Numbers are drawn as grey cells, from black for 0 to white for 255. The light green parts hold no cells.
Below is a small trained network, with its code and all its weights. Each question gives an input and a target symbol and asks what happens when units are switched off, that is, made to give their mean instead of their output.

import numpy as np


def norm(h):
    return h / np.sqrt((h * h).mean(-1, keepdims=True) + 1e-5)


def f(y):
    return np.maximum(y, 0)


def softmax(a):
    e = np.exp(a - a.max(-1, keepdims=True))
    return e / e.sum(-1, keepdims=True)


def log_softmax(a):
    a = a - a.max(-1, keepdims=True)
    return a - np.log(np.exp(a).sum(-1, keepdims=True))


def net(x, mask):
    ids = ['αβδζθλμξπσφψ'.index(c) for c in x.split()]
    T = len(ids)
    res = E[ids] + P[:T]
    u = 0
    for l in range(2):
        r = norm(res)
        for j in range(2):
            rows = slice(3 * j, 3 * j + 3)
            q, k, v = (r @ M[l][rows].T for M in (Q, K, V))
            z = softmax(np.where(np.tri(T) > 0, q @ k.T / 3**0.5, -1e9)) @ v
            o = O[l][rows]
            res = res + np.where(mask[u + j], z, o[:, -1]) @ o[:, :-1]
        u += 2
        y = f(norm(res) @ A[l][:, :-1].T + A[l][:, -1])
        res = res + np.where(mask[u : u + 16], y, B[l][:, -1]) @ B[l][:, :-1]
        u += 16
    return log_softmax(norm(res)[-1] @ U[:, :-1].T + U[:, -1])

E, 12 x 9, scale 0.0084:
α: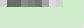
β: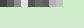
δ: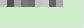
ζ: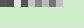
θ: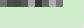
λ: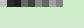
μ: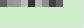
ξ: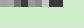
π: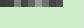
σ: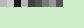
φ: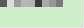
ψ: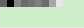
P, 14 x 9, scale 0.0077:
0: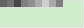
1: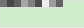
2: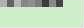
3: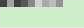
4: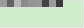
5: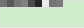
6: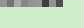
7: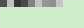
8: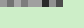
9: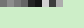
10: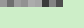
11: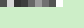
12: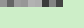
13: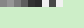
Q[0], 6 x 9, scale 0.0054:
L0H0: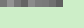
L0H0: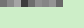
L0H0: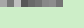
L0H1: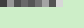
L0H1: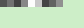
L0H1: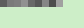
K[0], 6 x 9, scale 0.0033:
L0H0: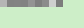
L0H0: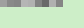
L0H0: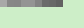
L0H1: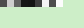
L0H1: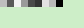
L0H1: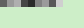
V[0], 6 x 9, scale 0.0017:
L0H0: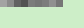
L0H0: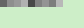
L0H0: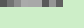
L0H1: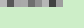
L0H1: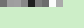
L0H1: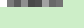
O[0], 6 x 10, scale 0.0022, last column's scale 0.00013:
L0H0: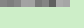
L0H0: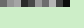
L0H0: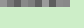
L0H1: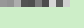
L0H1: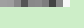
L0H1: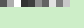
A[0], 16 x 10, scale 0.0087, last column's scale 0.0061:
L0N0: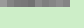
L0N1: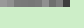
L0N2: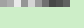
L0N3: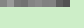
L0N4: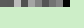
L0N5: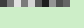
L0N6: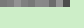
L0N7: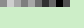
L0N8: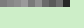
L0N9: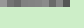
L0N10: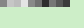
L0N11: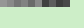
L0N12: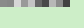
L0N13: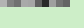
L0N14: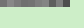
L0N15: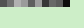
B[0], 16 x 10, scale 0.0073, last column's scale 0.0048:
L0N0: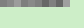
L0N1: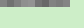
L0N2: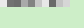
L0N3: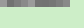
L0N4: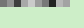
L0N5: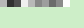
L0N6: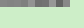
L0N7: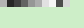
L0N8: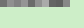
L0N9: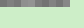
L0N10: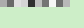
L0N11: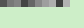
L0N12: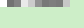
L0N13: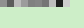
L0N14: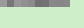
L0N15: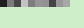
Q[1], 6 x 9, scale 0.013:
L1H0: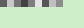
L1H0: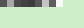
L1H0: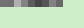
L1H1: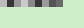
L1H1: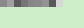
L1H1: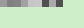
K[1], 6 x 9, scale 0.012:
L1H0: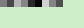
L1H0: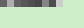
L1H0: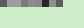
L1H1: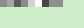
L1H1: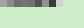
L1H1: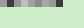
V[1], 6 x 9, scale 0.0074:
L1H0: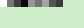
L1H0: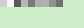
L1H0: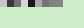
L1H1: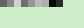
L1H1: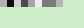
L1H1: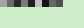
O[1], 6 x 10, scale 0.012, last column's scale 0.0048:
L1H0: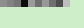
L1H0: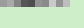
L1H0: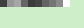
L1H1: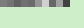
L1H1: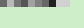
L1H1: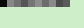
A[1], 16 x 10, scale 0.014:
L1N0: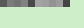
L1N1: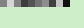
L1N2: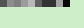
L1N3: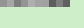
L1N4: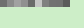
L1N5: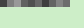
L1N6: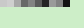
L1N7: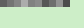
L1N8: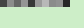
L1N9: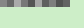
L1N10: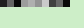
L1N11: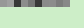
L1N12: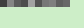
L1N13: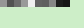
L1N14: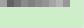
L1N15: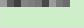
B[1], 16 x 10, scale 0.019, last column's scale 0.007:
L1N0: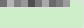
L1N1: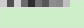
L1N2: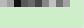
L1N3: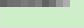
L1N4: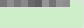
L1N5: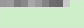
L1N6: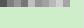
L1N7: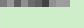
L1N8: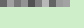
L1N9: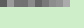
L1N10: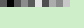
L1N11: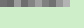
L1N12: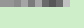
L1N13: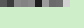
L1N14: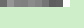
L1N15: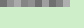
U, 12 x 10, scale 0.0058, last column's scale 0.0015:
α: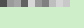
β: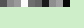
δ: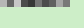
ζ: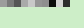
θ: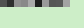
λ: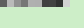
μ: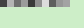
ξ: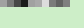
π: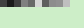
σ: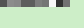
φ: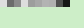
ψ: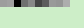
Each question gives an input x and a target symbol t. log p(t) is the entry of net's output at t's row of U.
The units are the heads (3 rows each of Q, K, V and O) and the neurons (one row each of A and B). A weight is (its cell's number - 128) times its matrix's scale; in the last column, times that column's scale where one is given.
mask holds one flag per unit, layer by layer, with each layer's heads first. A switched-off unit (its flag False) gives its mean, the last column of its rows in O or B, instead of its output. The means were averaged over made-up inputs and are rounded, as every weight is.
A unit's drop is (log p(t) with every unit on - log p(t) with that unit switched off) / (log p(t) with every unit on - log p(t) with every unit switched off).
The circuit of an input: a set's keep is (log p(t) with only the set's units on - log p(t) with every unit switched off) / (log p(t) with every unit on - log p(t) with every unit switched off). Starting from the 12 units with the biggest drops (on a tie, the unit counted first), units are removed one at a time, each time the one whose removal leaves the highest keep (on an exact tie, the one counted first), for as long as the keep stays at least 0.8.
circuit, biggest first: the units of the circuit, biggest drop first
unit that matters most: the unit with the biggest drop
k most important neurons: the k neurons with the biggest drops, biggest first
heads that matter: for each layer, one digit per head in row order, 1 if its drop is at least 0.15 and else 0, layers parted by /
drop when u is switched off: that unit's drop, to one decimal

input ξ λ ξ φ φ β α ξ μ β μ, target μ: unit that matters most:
L0N10
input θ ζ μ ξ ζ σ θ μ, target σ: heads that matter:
00 / 01
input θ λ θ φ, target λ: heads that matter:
00 / 01
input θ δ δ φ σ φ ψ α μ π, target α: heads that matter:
00 / 01
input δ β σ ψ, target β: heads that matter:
00 / 11
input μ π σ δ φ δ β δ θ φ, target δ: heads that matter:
00 / 00
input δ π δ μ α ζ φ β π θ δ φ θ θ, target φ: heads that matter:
00 / 11
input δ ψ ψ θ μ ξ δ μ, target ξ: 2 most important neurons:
[L0N2, L0N5]
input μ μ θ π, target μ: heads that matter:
00 / 01
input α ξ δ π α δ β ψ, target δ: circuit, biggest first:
[L1N1, L1H1]
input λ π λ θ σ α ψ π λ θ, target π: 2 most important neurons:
[L1N10, L0N2]
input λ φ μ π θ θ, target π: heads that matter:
00 / 11
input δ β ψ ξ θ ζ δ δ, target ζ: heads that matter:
00 / 11
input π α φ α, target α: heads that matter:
00 / 01
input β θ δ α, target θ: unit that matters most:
L1H0
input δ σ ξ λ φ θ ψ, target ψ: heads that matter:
00 / 00
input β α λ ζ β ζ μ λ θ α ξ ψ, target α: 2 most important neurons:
[L1N6, L0N2]
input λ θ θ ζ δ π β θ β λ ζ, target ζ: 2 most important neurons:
[L0N2, L0N5]
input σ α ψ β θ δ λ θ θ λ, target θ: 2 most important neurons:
[L1N13, L0N2]
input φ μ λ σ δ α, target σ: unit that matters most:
L1H1
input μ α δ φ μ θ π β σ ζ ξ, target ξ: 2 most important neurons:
[L0N7, L0N2]
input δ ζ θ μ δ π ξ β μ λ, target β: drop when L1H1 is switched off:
0.1
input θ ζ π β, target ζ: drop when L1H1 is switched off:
1.0
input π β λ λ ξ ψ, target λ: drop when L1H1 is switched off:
0.4
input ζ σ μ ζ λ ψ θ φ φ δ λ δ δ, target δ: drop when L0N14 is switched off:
0.0
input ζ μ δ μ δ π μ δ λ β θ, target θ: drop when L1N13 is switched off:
0.3
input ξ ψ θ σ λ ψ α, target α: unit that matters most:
L1N6
